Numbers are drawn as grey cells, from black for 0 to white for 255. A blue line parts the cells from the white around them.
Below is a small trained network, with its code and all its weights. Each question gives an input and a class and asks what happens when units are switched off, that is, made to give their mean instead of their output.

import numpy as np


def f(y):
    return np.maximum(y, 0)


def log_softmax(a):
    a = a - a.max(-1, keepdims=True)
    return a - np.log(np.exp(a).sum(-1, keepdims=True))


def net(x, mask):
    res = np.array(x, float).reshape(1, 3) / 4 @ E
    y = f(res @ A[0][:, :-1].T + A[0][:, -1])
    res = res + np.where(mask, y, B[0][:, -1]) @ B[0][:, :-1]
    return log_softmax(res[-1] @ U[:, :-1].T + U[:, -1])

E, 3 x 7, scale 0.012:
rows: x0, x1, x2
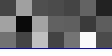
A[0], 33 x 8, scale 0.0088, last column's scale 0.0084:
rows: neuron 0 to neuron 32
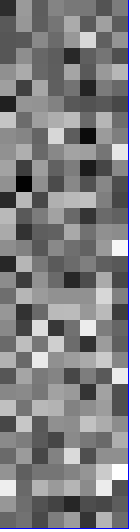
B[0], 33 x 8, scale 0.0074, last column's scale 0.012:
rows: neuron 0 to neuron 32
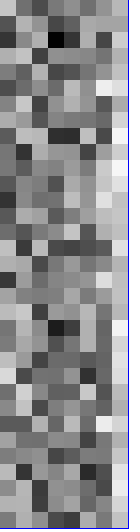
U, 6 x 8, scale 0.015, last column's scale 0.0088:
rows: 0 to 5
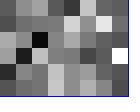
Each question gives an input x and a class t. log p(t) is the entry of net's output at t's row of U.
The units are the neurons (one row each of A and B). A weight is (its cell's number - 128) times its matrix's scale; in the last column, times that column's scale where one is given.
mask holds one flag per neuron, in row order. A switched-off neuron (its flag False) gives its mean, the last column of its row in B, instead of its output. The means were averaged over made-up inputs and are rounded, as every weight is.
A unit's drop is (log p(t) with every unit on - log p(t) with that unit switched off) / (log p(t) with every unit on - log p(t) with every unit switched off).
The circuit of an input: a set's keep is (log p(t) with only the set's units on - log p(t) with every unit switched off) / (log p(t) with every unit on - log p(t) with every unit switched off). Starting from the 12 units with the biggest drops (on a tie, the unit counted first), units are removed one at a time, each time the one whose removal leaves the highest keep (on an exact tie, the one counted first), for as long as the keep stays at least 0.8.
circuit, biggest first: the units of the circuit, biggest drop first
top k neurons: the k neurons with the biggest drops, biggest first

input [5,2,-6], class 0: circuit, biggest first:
neuron 8
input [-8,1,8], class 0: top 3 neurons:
neuron 20; neuron 2; neuron 31
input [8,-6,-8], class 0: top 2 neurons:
neuron 8; neuron 21
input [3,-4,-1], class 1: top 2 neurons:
neuron 12; neuron 26
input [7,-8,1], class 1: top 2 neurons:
neuron 26; neuron 12
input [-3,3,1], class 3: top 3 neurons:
neuron 12; neuron 31; neuron 29
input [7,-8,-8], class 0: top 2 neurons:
neuron 8; neuron 21
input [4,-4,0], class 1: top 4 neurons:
neuron 26; neuron 12; neuron 30; neuron 22
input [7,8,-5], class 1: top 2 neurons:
neuron 5; neuron 10
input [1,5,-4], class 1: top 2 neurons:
neuron 5; neuron 20
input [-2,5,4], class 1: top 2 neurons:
neuron 8; neuron 11
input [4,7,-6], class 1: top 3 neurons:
neuron 5; neuron 10; neuron 20
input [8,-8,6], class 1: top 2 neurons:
neuron 26; neuron 12
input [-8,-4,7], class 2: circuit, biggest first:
neuron 22
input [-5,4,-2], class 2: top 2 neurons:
neuron 30; neuron 26
